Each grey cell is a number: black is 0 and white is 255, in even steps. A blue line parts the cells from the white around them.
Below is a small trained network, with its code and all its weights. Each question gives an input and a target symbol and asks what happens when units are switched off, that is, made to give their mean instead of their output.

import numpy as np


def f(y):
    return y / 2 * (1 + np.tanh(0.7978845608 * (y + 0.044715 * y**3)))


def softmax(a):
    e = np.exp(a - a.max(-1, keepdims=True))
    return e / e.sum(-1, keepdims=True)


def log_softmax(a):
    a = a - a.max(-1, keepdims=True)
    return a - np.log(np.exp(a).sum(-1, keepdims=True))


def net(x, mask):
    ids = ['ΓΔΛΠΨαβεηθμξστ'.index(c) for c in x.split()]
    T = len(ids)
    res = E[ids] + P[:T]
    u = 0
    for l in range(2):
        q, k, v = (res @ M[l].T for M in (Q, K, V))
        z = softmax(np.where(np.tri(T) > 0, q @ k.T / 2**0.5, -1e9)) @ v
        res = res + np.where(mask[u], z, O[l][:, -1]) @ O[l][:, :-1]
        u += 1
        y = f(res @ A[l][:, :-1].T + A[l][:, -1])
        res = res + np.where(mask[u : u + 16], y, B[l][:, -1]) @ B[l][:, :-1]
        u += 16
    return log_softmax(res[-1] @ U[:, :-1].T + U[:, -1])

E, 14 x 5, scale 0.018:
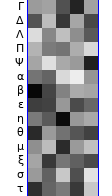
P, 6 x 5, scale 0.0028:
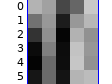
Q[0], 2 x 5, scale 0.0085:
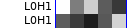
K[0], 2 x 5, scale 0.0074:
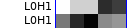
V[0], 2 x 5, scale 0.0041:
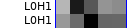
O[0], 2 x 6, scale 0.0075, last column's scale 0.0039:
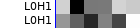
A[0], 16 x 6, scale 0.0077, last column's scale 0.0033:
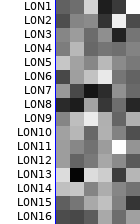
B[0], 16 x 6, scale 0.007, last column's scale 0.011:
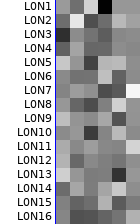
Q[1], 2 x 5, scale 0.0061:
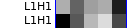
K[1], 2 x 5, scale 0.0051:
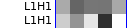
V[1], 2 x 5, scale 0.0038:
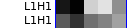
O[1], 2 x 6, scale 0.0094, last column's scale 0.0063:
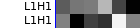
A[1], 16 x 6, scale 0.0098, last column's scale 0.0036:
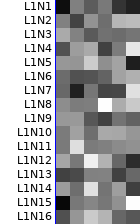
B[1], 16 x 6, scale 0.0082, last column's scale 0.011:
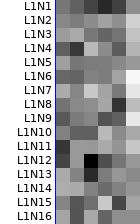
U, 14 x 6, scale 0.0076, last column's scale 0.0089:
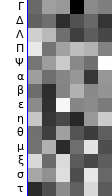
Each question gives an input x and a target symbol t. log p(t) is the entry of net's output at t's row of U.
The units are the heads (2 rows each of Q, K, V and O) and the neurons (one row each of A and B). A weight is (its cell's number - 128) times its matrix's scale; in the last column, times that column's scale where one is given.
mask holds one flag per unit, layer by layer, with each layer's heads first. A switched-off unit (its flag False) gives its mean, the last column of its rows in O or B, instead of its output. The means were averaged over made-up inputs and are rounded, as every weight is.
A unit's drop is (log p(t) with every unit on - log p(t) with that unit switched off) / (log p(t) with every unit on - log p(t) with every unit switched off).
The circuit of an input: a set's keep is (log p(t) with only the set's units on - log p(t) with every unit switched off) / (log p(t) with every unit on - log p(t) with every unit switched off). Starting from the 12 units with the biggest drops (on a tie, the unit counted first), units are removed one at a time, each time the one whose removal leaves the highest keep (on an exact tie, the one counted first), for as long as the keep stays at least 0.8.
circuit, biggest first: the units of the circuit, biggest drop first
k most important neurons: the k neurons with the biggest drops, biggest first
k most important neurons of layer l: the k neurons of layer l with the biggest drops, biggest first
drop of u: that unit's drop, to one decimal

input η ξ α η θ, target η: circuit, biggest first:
L1N1, L0H1, L1N11
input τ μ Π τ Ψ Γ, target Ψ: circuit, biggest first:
L1H1, L0H1, L1N11
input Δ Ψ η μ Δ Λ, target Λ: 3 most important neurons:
L1N12, L0N13, L0N9
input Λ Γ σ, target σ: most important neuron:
L0N2
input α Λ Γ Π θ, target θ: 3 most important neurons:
L1N1, L1N4, L1N15
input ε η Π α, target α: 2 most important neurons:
L1N8, L1N12
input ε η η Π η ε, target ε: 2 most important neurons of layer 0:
L0N1, L0N5
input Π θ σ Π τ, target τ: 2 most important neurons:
L0N2, L0N8
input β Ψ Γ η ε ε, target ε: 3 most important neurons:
L1N7, L0N1, L1N4
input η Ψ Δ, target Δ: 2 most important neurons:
L1N1, L0N3
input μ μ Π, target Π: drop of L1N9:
0.2
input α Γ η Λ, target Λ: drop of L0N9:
0.1
